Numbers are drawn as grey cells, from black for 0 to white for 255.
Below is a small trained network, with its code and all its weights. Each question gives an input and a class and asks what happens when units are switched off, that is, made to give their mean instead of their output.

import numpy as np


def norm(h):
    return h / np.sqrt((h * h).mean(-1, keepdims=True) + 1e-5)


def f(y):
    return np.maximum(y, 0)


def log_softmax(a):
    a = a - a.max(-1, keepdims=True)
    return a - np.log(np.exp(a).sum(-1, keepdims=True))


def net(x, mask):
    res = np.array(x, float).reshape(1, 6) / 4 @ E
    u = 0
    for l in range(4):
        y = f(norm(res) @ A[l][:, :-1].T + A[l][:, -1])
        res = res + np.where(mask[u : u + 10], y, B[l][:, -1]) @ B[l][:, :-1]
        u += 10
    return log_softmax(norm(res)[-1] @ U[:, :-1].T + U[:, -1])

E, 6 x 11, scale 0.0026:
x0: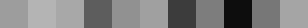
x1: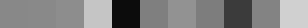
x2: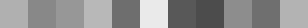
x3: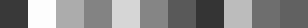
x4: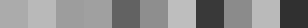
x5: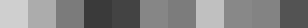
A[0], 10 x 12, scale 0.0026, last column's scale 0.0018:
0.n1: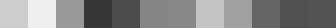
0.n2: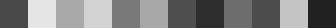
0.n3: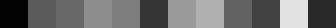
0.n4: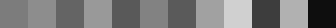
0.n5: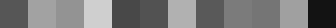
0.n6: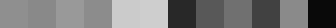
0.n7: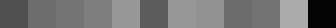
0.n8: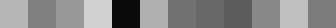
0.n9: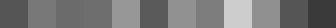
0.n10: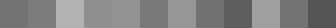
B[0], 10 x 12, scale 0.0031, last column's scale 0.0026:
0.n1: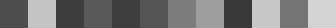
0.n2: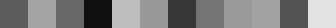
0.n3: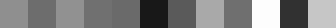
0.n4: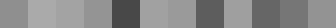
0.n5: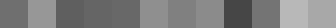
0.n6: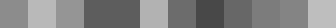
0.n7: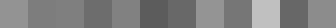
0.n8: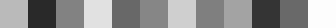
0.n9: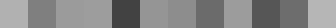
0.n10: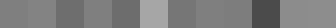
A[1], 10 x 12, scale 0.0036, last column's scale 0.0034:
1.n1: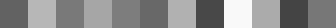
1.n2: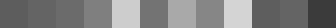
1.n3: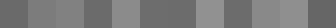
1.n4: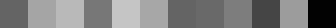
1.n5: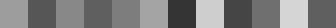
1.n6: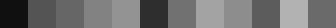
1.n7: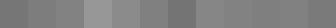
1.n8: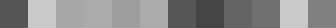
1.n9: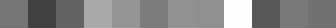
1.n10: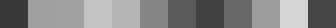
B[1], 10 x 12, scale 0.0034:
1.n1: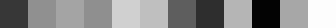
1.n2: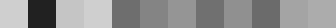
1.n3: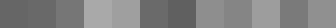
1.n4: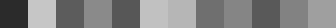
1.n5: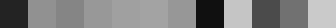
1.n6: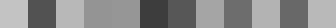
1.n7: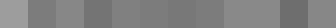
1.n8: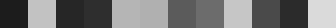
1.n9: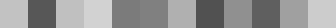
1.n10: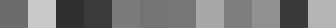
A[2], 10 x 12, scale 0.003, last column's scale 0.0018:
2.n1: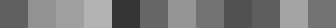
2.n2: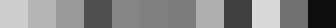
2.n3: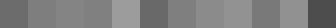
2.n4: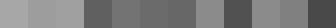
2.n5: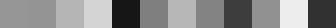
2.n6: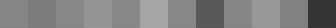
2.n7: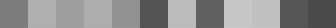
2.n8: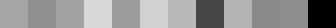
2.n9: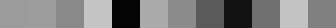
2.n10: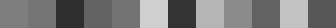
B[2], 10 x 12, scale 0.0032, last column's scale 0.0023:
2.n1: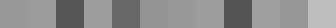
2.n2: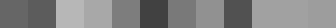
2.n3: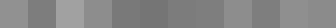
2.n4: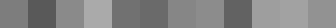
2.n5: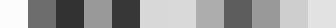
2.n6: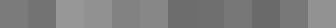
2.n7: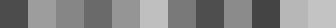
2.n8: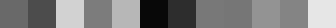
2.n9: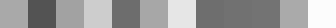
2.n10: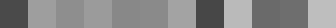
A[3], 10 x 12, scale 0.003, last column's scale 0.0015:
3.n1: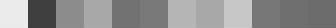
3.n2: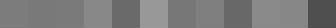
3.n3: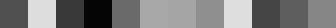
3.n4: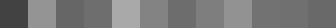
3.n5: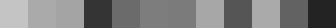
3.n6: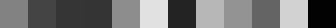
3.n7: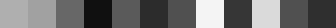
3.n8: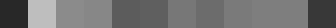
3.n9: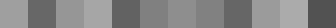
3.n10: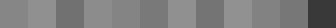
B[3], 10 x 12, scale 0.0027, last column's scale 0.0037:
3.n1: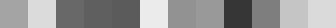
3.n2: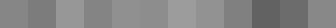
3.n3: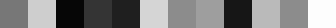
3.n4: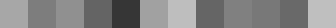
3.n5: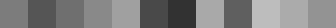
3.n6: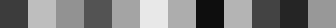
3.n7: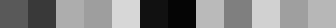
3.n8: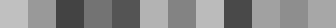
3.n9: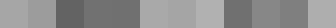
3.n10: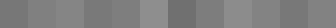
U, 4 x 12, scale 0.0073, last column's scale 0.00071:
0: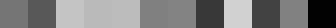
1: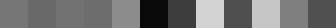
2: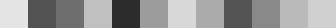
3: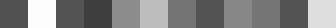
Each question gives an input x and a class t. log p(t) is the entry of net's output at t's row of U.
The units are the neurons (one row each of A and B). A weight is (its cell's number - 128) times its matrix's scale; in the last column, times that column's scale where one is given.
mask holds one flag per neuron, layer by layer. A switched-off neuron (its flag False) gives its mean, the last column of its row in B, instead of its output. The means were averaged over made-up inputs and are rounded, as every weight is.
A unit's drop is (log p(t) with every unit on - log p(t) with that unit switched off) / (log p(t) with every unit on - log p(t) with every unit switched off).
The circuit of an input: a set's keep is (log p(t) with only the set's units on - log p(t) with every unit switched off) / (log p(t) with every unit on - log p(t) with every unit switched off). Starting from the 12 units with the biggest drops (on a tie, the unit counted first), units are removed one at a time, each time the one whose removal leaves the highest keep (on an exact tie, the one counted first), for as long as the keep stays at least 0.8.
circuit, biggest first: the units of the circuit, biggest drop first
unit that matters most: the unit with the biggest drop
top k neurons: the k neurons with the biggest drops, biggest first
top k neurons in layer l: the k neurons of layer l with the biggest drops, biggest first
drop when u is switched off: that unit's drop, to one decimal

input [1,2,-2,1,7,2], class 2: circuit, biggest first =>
(1.n8, 0.n2)
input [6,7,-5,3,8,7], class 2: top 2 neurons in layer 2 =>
(2.n9, 2.n5)
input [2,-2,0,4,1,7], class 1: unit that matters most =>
0.n1
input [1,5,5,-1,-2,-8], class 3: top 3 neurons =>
(0.n2, 1.n8, 1.n10)
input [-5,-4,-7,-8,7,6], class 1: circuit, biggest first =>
(3.n7, 0.n8, 2.n9)
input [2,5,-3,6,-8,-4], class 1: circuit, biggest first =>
(0.n3, 1.n6)
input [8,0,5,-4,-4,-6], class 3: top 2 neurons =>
(1.n8, 1.n10)
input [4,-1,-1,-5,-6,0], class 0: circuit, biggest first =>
(1.n5, 3.n3)
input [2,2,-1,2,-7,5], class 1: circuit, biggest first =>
(1.n1, 3.n7)
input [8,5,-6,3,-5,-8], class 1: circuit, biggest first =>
(0.n3, 1.n6)
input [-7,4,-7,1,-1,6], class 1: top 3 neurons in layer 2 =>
(2.n9, 2.n5, 2.n10)
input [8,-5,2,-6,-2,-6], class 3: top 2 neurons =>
(0.n6, 0.n8)
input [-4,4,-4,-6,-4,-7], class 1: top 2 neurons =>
(0.n3, 1.n6)
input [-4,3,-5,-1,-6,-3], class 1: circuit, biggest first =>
(0.n3)
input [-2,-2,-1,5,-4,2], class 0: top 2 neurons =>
(1.n2, 0.n2)
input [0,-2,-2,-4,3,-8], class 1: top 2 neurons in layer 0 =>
(0.n8, 0.n3)
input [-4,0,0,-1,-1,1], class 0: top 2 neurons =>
(1.n1, 3.n3)
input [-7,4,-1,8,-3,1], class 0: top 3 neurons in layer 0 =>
(0.n1, 0.n6, 0.n9)
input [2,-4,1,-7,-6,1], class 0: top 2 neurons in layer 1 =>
(1.n5, 1.n8)
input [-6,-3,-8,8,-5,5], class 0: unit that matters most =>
1.n2
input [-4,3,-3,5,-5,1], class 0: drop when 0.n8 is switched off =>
-0.1
